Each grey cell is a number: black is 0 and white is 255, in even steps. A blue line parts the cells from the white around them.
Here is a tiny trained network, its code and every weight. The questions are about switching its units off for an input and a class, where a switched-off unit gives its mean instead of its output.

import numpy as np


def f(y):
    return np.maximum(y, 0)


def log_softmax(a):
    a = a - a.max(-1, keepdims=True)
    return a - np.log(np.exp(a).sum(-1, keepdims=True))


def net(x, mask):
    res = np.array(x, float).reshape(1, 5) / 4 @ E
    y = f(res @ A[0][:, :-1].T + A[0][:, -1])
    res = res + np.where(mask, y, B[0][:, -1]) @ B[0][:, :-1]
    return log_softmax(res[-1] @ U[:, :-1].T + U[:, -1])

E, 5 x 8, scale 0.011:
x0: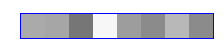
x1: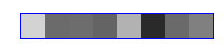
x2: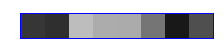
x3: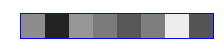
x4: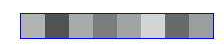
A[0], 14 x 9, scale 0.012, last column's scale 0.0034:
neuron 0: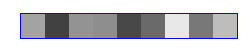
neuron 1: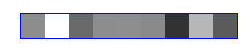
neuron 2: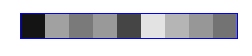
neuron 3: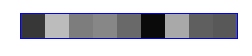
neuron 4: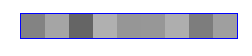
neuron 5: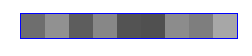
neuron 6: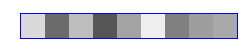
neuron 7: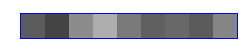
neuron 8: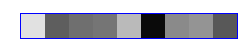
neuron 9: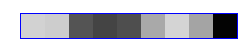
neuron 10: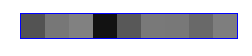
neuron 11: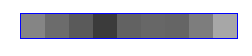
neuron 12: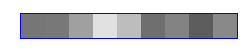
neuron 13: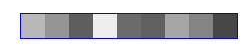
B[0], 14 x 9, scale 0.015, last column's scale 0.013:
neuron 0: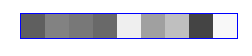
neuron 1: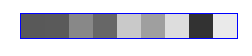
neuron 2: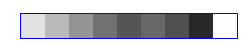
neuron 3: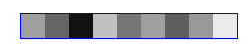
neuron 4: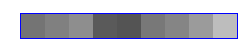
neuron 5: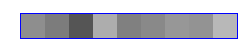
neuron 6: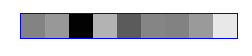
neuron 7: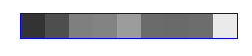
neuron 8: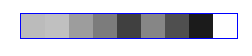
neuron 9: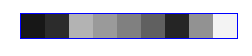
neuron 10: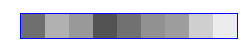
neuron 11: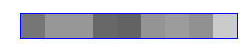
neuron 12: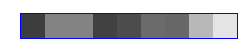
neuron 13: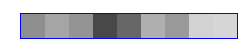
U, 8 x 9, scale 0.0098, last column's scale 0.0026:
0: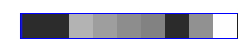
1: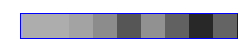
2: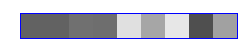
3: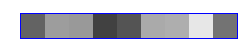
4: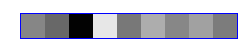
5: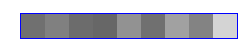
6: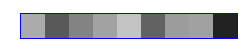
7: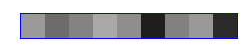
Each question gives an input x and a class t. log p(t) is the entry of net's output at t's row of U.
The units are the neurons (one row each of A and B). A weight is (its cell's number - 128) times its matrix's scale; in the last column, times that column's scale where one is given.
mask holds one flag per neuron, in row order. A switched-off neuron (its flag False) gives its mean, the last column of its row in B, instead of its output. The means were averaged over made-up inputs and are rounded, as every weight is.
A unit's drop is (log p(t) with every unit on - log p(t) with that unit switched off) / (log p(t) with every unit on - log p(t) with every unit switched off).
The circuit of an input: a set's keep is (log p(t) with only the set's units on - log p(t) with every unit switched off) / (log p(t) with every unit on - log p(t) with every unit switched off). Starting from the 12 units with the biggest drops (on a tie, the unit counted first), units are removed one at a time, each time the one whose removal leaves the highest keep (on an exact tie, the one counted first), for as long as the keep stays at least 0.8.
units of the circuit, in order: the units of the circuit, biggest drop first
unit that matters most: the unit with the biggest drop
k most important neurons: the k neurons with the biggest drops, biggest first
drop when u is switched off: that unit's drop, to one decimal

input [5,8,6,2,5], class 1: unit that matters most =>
neuron 8
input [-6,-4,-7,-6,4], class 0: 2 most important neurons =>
(neuron 9; neuron 0)
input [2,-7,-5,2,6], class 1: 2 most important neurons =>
(neuron 2; neuron 3)
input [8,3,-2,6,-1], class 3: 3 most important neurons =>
(neuron 13; neuron 1; neuron 4)
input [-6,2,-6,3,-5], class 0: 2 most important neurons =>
(neuron 9; neuron 13)
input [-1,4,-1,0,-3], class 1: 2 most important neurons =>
(neuron 8; neuron 6)
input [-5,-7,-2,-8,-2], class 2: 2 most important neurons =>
(neuron 1; neuron 8)
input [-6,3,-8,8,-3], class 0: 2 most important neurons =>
(neuron 9; neuron 1)
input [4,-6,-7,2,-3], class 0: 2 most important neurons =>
(neuron 9; neuron 8)
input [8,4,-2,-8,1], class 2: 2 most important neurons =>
(neuron 1; neuron 10)
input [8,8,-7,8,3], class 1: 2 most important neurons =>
(neuron 8; neuron 1)
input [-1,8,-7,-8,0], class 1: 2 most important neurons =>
(neuron 8; neuron 0)
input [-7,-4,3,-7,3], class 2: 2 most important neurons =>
(neuron 1; neuron 12)
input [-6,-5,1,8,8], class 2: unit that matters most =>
neuron 0
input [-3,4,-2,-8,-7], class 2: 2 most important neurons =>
(neuron 1; neuron 6)
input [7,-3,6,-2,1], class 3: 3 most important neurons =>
(neuron 9; neuron 12; neuron 13)
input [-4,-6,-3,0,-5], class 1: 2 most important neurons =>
(neuron 2; neuron 6)
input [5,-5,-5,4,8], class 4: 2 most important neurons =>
(neuron 6; neuron 8)
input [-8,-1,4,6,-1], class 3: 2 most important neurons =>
(neuron 10; neuron 1)
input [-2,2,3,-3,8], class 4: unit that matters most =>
neuron 6
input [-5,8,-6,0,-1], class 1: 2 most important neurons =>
(neuron 8; neuron 7)
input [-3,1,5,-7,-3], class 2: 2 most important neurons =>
(neuron 1; neuron 9)
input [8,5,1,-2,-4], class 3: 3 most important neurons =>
(neuron 13; neuron 2; neuron 12)
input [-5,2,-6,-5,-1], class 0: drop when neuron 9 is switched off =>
1.9
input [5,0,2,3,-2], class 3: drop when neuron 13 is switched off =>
0.4
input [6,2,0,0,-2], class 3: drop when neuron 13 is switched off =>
0.1
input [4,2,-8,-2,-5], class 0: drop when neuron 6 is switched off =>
0.0
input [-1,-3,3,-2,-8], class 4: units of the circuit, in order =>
(neuron 3)
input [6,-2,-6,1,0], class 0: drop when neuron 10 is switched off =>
0.3
